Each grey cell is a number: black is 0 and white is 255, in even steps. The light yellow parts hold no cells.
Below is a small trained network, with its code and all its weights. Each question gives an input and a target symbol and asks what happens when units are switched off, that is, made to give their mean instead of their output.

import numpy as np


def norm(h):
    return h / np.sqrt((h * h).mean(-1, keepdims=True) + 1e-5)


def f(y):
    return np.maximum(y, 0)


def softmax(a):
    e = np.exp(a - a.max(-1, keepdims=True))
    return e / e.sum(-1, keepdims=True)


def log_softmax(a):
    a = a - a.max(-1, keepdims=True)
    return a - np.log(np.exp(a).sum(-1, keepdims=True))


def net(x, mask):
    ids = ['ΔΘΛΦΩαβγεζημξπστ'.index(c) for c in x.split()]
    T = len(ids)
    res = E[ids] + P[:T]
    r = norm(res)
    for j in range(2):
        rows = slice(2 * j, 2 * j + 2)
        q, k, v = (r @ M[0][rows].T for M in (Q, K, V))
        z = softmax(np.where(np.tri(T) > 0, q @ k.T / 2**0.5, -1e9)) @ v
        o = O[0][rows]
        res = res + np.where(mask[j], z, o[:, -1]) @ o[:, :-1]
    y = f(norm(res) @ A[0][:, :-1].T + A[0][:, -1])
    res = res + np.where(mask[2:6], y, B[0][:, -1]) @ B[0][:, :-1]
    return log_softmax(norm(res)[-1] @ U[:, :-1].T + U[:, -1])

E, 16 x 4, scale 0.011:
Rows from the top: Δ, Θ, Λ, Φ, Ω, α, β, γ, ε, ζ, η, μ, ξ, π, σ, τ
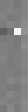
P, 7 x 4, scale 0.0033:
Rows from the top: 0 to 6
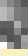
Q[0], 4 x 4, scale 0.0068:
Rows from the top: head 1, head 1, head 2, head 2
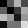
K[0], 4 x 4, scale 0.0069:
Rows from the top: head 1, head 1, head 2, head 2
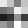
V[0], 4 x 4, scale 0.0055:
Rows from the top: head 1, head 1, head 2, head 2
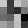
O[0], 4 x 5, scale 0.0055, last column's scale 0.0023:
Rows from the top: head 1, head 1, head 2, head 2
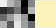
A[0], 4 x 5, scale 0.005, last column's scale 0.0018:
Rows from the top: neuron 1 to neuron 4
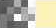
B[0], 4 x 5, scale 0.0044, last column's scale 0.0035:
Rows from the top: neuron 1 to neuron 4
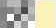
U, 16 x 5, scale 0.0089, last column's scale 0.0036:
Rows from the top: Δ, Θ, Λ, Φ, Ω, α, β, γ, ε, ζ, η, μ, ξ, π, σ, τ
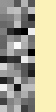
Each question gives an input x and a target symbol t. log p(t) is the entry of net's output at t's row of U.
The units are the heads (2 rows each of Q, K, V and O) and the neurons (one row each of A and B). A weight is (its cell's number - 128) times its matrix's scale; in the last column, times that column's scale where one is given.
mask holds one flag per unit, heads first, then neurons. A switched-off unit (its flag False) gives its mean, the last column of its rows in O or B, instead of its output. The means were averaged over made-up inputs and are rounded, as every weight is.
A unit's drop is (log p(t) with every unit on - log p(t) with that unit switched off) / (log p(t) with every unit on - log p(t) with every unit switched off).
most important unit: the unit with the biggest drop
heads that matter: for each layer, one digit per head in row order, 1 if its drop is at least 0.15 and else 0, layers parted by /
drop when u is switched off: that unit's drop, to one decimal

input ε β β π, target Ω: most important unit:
head 2
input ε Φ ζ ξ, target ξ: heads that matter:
10
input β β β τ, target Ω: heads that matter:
01
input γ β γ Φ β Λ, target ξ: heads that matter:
10
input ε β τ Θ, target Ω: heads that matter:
01
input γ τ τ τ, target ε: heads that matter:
11
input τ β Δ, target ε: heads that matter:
10
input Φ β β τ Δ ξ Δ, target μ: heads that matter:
11
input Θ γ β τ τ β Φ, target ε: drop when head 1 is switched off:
0.9
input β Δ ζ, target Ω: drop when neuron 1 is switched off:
0.0
